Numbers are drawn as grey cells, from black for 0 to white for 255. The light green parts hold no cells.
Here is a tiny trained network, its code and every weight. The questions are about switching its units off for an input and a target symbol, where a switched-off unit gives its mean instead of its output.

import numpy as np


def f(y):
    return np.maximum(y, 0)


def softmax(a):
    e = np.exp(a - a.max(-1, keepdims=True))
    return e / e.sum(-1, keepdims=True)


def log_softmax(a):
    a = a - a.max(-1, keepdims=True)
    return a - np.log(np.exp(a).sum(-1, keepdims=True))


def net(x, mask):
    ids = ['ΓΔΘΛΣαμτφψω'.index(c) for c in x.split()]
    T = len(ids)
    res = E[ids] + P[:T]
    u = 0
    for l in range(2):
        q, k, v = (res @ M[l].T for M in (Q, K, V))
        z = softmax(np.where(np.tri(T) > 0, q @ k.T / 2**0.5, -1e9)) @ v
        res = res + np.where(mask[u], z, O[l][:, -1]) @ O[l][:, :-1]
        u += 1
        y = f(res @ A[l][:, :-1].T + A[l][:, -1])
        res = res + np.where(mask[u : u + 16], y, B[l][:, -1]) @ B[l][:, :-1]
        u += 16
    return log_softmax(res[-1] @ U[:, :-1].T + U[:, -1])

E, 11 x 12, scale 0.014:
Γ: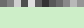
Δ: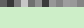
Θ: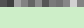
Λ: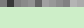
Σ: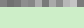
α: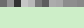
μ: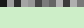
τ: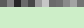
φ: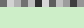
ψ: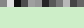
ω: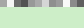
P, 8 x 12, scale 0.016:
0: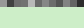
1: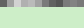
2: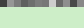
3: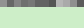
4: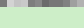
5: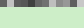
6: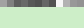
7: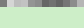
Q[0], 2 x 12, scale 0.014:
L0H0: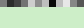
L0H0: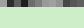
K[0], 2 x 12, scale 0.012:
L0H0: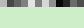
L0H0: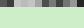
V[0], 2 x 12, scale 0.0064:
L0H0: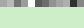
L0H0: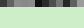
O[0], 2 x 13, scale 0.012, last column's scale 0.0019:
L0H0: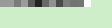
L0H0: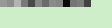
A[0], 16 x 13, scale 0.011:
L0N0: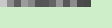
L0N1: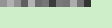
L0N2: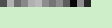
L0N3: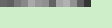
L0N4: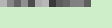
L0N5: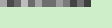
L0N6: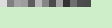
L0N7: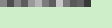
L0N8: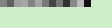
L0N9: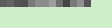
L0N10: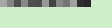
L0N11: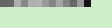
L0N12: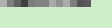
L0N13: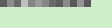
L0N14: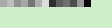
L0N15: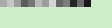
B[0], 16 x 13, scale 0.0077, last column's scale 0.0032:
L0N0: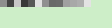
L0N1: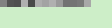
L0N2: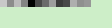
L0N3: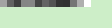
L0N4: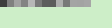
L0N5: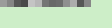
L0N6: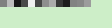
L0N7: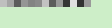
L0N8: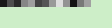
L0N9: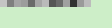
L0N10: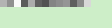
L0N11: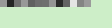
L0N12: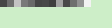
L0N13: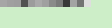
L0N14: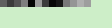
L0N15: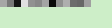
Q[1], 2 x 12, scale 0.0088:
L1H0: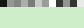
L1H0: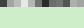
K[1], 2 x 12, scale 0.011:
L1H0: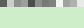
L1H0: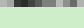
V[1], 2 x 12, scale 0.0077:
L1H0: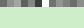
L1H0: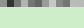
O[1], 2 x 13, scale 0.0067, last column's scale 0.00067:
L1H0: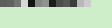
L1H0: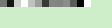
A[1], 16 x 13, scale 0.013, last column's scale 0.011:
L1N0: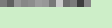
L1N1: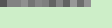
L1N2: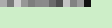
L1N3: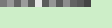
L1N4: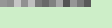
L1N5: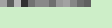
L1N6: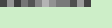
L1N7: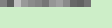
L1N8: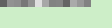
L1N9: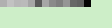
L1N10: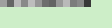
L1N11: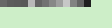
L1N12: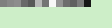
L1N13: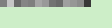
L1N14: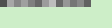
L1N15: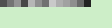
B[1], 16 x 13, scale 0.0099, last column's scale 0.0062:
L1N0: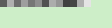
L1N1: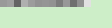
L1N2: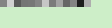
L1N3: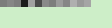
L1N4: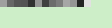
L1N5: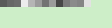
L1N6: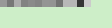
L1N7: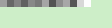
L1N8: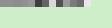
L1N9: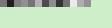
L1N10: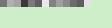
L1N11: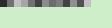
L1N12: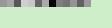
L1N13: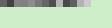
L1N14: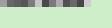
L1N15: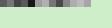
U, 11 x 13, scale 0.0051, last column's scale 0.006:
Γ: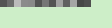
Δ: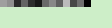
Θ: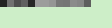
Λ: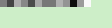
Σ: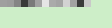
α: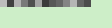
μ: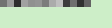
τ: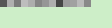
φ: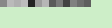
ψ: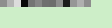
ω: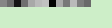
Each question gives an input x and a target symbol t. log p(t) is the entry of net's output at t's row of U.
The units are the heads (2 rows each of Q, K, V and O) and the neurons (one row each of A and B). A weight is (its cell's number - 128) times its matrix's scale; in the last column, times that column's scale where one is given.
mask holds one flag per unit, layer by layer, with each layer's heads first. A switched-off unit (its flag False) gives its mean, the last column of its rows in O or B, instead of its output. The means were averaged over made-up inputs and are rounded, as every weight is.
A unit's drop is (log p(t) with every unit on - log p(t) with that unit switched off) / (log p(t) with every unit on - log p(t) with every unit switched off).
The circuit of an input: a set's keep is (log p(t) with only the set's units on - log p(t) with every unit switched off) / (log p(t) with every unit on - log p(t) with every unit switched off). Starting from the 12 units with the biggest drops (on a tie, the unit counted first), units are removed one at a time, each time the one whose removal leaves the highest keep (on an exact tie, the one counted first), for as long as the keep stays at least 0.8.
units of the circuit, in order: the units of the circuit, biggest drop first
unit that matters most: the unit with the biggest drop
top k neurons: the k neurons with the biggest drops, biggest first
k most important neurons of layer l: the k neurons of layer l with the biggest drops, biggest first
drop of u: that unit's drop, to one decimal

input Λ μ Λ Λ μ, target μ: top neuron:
(L0N8)
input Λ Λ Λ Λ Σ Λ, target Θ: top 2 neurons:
(L1N15, L1N11)
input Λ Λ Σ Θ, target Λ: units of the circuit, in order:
(L1H0, L1N7, L1N0)
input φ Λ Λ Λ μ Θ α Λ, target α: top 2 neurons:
(L1N9, L0N0)
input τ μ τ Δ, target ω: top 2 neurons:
(L0N3, L0N7)
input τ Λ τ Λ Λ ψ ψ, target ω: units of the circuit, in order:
(L0H0, L0N7)
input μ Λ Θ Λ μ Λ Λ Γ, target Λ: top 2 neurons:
(L0N8, L0N1)
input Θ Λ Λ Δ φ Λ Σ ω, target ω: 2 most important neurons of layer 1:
(L1N13, L1N3)
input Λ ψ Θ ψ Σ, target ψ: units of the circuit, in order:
(L1H0, L1N13)
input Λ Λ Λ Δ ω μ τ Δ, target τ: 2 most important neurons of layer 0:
(L0N10, L0N13)
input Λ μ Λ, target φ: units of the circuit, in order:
(L0H0, L1N12)
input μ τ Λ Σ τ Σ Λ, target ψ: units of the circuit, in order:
(L0H0, L0N6)
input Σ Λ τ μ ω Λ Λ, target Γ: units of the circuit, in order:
(L1N11, L0H0, L1H0)
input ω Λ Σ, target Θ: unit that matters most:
L1N15
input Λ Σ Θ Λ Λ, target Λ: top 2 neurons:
(L0N8, L1N7)
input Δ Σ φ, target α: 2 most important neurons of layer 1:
(L1N9, L1N14)
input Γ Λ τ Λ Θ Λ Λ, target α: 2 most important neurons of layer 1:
(L1N4, L1N5)
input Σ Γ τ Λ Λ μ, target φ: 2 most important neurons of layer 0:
(L0N9, L0N2)
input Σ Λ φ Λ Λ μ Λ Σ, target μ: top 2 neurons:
(L0N6, L0N8)
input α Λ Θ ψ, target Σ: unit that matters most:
L0N0
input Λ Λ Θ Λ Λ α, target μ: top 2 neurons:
(L1N14, L1N7)
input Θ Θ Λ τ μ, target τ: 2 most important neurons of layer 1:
(L1N8, L1N1)
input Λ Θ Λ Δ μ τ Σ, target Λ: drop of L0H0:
0.1
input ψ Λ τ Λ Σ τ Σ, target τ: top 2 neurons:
(L1N5, L0N0)
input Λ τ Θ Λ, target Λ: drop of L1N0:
0.2
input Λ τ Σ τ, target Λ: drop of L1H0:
0.4
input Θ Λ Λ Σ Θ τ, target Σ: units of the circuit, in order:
(L1N6)
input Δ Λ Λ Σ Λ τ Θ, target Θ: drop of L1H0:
1.0
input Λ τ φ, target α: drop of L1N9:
0.6
